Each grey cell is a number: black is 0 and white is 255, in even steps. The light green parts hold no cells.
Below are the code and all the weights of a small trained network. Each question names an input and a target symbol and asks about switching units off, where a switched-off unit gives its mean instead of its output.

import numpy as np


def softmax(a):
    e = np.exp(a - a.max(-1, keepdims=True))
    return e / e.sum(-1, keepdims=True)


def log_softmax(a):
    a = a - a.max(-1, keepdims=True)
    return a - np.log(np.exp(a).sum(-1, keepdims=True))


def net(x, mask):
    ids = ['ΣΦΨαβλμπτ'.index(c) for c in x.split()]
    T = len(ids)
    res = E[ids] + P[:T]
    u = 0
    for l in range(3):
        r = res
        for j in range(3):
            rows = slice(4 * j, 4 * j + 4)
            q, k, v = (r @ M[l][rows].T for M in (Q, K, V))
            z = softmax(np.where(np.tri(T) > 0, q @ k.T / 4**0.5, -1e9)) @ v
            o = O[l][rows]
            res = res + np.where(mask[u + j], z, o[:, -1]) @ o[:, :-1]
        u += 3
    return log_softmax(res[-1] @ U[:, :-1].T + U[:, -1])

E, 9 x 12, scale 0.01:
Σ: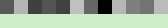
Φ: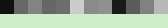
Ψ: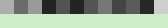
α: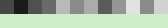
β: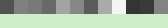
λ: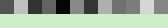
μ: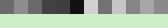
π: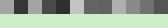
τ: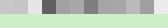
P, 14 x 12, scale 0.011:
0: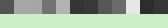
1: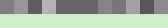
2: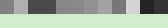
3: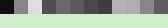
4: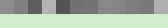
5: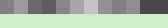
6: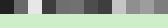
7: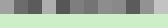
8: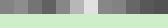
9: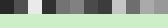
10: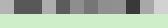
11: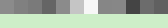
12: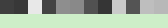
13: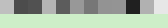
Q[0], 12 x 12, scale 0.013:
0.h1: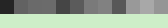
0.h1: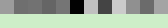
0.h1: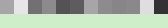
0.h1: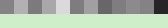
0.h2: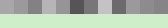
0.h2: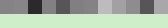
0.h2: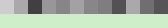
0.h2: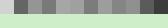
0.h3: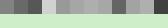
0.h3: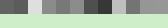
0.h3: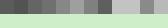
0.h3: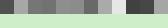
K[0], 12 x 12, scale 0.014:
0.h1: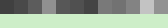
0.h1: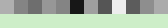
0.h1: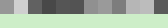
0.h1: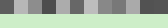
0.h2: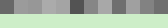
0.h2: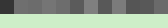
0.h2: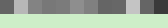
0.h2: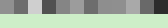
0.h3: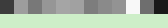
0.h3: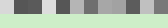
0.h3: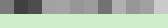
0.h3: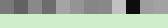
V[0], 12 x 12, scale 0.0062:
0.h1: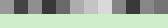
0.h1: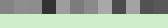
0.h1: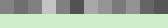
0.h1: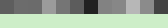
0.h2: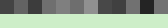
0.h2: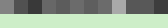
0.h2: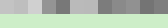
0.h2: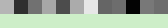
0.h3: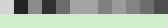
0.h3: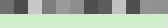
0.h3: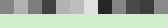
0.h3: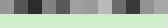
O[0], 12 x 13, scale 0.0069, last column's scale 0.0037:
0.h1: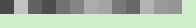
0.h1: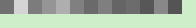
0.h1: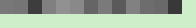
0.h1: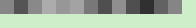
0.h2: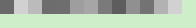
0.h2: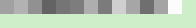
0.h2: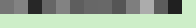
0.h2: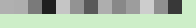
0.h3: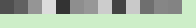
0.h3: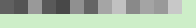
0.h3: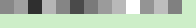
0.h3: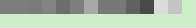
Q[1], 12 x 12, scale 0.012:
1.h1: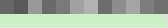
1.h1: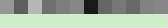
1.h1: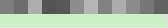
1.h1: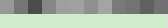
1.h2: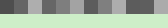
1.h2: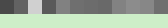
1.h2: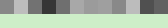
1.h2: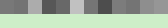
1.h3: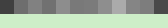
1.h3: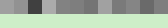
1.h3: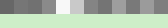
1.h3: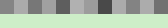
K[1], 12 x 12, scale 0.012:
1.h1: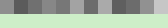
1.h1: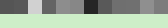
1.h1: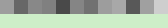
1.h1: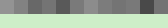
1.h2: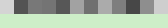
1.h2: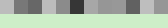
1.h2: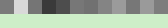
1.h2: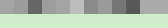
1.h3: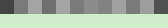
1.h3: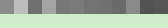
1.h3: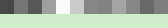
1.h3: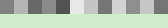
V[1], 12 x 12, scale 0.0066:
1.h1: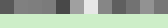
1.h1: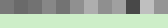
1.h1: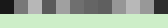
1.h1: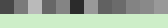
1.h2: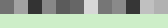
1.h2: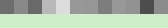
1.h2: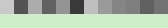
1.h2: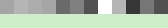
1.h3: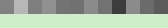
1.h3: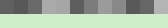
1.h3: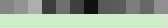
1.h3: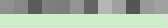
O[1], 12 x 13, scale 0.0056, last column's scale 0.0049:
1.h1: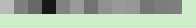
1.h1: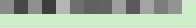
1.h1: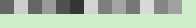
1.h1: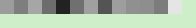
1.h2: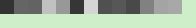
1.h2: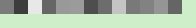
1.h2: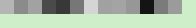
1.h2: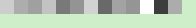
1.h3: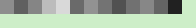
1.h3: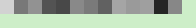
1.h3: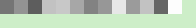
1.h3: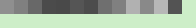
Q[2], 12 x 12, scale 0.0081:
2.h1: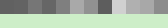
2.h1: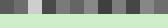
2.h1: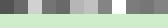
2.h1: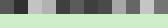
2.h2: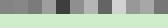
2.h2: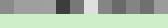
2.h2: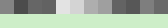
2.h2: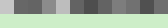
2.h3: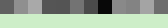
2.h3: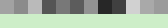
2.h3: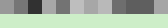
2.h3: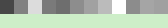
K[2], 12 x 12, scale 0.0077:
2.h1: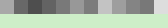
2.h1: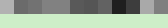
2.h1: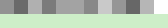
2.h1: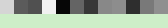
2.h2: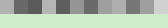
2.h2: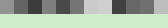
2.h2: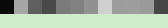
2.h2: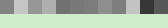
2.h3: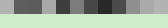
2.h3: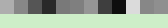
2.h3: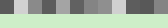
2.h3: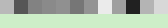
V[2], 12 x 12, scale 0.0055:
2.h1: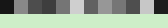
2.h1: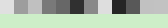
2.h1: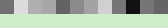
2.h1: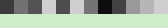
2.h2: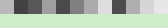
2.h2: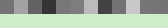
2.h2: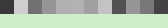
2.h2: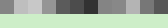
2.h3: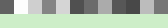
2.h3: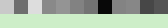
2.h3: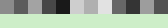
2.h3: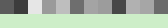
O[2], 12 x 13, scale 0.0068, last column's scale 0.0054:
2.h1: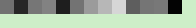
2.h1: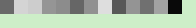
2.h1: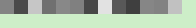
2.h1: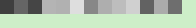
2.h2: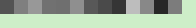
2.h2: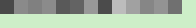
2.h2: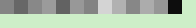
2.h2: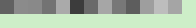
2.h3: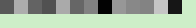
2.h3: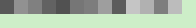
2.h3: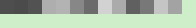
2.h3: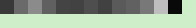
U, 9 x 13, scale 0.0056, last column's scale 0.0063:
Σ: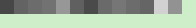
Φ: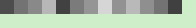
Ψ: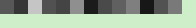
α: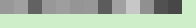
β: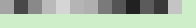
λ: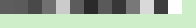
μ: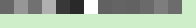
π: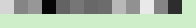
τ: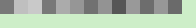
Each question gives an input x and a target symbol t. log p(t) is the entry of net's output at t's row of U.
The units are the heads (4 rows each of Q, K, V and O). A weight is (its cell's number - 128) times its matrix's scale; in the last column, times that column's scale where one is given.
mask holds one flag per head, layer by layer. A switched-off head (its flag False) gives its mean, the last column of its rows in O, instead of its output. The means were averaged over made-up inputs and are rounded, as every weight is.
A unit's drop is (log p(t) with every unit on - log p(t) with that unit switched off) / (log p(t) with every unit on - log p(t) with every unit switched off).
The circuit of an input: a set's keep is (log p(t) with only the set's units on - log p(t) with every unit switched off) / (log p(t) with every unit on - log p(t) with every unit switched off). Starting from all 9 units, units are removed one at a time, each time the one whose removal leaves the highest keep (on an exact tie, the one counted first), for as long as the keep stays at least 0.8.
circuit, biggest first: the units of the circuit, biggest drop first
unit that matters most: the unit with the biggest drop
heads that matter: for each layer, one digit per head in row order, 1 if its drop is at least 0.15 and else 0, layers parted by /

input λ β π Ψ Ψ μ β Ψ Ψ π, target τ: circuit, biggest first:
2.h1, 0.h3
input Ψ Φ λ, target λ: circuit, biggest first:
1.h3, 0.h3, 1.h2
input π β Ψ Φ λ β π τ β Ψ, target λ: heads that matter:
010 / 101 / 010
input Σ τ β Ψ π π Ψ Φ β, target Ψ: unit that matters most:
1.h3
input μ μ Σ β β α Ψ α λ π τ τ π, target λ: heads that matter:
010 / 100 / 010
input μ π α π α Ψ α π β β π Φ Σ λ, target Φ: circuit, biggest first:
2.h1, 0.h3
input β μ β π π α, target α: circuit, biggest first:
0.h3, 2.h1
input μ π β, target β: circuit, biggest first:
1.h3, 0.h2, 0.h1
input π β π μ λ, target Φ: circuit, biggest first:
2.h1, 0.h3, 1.h1
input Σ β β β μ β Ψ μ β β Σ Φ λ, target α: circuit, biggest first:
2.h1, 2.h3, 2.h2, 0.h3
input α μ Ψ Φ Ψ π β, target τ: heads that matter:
000 / 000 / 100
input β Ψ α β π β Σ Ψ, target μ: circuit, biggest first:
1.h1, 0.h3
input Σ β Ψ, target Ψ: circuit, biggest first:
1.h2, 0.h3, 0.h1
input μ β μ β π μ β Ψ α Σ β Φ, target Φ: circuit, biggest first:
0.h1, 2.h1
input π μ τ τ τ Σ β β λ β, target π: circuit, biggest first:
1.h3, 0.h2
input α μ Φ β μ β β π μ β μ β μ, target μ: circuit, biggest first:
1.h2
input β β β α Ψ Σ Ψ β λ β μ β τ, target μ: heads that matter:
100 / 110 / 100
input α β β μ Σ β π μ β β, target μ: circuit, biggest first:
1.h2, 1.h1
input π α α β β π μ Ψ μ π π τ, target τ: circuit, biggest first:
2.h1, 0.h1
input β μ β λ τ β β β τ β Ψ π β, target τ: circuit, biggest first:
2.h1
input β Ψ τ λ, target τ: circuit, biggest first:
2.h1, 1.h1, 0.h3
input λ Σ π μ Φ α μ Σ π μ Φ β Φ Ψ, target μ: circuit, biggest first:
1.h2, 0.h3
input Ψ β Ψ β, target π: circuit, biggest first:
1.h2, 1.h3, 2.h2, 2.h1
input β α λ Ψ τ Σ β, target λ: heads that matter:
010 / 100 / 000
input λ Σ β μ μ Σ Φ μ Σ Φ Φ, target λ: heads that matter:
110 / 010 / 010
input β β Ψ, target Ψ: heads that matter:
111 / 110 / 101
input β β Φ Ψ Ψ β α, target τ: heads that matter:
000 / 000 / 100
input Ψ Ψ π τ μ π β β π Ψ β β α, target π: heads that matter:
010 / 101 / 000
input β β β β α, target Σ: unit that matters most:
1.h2
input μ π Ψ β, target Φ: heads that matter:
001 / 100 / 001
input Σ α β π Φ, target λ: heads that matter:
110 / 010 / 100
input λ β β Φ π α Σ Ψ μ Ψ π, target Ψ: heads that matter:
001 / 101 / 010
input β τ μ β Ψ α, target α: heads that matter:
001 / 100 / 100
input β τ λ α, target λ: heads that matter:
010 / 100 / 100
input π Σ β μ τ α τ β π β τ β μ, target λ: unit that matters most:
0.h2
